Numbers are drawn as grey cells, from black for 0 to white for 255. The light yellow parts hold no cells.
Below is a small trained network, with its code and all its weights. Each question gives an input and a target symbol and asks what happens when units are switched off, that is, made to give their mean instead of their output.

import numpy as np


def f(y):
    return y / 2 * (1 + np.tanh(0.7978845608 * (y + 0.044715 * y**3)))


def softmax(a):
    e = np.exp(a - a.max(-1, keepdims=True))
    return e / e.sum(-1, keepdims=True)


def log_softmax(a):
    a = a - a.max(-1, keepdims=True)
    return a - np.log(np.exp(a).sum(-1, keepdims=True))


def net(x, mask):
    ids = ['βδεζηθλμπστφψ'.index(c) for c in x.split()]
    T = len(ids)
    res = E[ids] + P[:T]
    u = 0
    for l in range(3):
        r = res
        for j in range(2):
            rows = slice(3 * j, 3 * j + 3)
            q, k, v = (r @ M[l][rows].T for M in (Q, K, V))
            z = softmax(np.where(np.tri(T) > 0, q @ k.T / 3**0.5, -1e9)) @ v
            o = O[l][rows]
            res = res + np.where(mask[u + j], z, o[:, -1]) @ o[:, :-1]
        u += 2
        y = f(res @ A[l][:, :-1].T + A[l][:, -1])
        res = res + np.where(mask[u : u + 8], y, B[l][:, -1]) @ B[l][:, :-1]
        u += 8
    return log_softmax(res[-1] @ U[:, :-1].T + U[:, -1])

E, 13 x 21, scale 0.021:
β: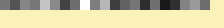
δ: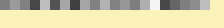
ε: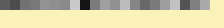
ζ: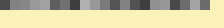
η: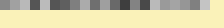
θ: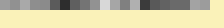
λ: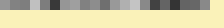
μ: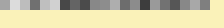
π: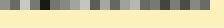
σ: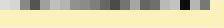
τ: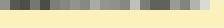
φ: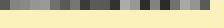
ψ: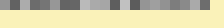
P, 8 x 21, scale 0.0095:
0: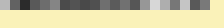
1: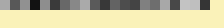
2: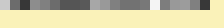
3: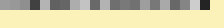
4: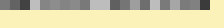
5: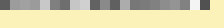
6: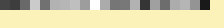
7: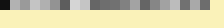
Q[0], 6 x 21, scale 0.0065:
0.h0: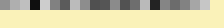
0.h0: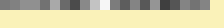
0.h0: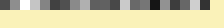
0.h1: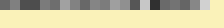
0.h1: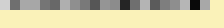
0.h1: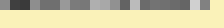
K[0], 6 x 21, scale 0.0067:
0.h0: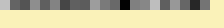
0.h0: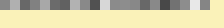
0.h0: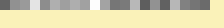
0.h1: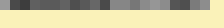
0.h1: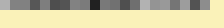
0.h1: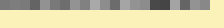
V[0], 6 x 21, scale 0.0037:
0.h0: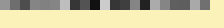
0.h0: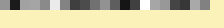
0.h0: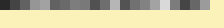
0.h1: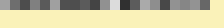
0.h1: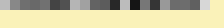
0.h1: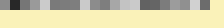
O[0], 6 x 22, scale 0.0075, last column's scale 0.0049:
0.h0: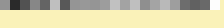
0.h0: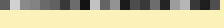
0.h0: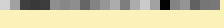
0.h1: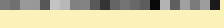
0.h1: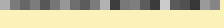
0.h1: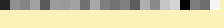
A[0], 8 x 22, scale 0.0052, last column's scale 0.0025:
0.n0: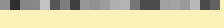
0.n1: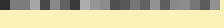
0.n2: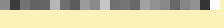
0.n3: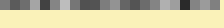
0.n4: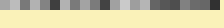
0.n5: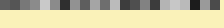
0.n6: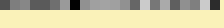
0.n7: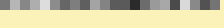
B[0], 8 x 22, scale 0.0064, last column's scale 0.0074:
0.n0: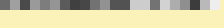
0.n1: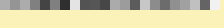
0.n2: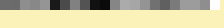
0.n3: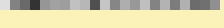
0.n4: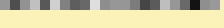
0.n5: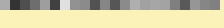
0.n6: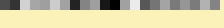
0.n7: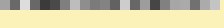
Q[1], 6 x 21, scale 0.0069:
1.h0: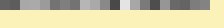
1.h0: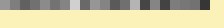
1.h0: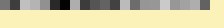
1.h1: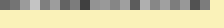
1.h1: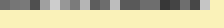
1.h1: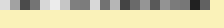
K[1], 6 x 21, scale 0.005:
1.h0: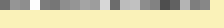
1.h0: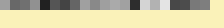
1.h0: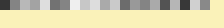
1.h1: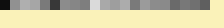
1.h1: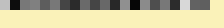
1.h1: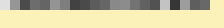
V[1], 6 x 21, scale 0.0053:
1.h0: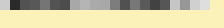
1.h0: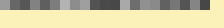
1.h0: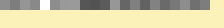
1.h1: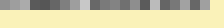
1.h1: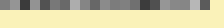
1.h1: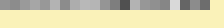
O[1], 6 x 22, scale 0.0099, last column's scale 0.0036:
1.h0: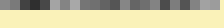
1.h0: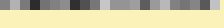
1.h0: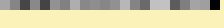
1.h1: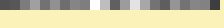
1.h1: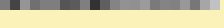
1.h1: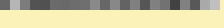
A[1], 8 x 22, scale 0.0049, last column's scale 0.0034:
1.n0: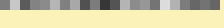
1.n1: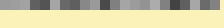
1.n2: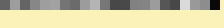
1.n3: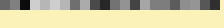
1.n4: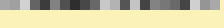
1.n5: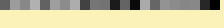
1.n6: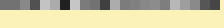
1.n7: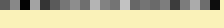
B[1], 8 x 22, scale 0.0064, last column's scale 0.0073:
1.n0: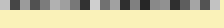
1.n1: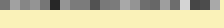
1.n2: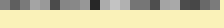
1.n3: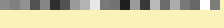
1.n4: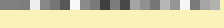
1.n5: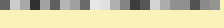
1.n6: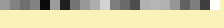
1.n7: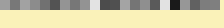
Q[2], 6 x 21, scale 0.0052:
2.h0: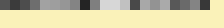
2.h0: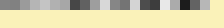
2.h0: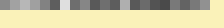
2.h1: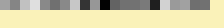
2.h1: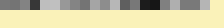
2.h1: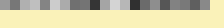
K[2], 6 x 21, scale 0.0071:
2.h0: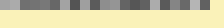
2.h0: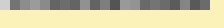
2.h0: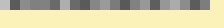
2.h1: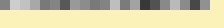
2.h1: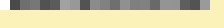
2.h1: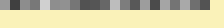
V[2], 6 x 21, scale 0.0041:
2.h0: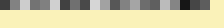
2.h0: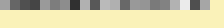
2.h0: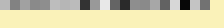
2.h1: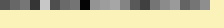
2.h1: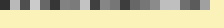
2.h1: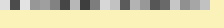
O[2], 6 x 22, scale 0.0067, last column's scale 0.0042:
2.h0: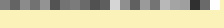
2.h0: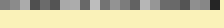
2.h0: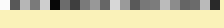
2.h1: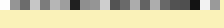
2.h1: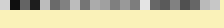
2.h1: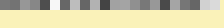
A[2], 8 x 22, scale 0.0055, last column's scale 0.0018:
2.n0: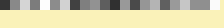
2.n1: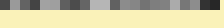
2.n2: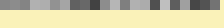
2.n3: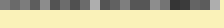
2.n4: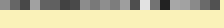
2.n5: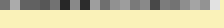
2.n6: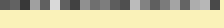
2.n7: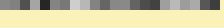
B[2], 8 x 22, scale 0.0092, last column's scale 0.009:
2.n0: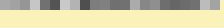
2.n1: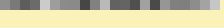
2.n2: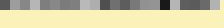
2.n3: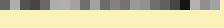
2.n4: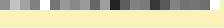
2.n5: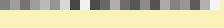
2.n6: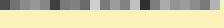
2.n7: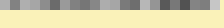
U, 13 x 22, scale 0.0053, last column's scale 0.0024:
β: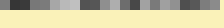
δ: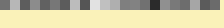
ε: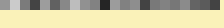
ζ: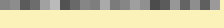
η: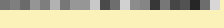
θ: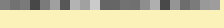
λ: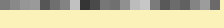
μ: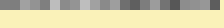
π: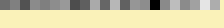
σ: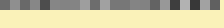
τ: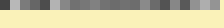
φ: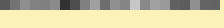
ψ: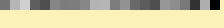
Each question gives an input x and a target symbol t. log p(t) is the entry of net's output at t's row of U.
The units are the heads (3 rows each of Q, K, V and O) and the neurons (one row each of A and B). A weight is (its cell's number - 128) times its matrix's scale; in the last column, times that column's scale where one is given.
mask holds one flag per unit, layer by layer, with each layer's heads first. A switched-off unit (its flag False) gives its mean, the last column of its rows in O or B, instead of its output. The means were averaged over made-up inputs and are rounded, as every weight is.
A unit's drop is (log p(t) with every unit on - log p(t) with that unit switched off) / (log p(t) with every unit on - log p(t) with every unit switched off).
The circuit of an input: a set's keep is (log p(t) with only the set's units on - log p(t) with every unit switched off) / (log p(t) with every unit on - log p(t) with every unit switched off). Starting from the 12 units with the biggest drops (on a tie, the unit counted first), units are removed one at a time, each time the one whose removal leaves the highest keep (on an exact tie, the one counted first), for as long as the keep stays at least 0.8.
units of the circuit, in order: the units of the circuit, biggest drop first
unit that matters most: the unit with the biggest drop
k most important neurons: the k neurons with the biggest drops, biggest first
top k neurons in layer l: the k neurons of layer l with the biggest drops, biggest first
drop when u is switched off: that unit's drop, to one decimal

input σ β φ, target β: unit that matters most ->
0.h1
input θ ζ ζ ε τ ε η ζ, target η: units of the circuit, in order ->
1.h1, 1.n7, 1.h0, 0.h1
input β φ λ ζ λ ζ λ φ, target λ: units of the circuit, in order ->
0.h0, 2.n0
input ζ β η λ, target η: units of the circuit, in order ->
2.n2, 0.n4
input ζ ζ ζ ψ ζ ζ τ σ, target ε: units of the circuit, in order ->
1.h1, 1.n4, 1.n1
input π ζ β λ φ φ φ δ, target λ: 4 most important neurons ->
2.n0, 1.n6, 2.n5, 0.n6
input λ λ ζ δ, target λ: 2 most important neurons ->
2.n0, 1.n6
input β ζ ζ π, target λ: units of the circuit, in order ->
1.n4, 2.n7, 0.n2
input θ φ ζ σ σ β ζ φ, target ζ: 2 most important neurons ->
1.n6, 2.n4
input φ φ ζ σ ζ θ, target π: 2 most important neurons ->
2.n6, 2.n5
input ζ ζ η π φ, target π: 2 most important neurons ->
2.n5, 0.n0
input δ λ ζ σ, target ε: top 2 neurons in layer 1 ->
1.n4, 1.n1
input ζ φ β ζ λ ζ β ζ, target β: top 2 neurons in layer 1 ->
1.n6, 1.n0
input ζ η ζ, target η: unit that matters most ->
1.n7
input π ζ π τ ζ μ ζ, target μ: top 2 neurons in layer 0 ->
0.n0, 0.n1
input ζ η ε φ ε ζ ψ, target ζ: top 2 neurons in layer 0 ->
0.n2, 0.n3
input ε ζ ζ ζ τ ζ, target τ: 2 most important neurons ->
0.n0, 2.n3
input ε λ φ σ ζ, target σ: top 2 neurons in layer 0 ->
0.n0, 0.n1
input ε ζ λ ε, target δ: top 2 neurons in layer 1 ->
1.n0, 1.n1
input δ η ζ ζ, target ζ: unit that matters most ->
0.h1
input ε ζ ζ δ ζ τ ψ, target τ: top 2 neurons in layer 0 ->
0.n0, 0.n2
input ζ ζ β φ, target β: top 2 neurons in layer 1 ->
1.n6, 1.n0
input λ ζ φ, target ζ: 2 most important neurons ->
2.n4, 1.n6
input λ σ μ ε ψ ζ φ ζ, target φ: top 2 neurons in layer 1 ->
1.n0, 1.n5
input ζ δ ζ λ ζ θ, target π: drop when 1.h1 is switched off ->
0.2
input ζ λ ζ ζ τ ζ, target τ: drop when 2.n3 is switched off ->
0.3
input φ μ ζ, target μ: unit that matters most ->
1.h0
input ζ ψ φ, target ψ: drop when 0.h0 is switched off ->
0.8
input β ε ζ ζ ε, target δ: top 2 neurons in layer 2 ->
2.n6, 2.n5
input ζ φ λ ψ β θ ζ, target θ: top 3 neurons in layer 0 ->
0.n2, 0.n1, 0.n0
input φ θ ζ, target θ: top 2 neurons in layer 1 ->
1.n3, 1.n5
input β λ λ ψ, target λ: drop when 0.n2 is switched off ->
0.2
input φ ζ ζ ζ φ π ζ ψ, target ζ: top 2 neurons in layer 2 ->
2.n4, 2.n1
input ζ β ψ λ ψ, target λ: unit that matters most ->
0.h0
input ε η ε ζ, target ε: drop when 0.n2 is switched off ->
0.2
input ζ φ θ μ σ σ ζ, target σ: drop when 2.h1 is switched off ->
0.0
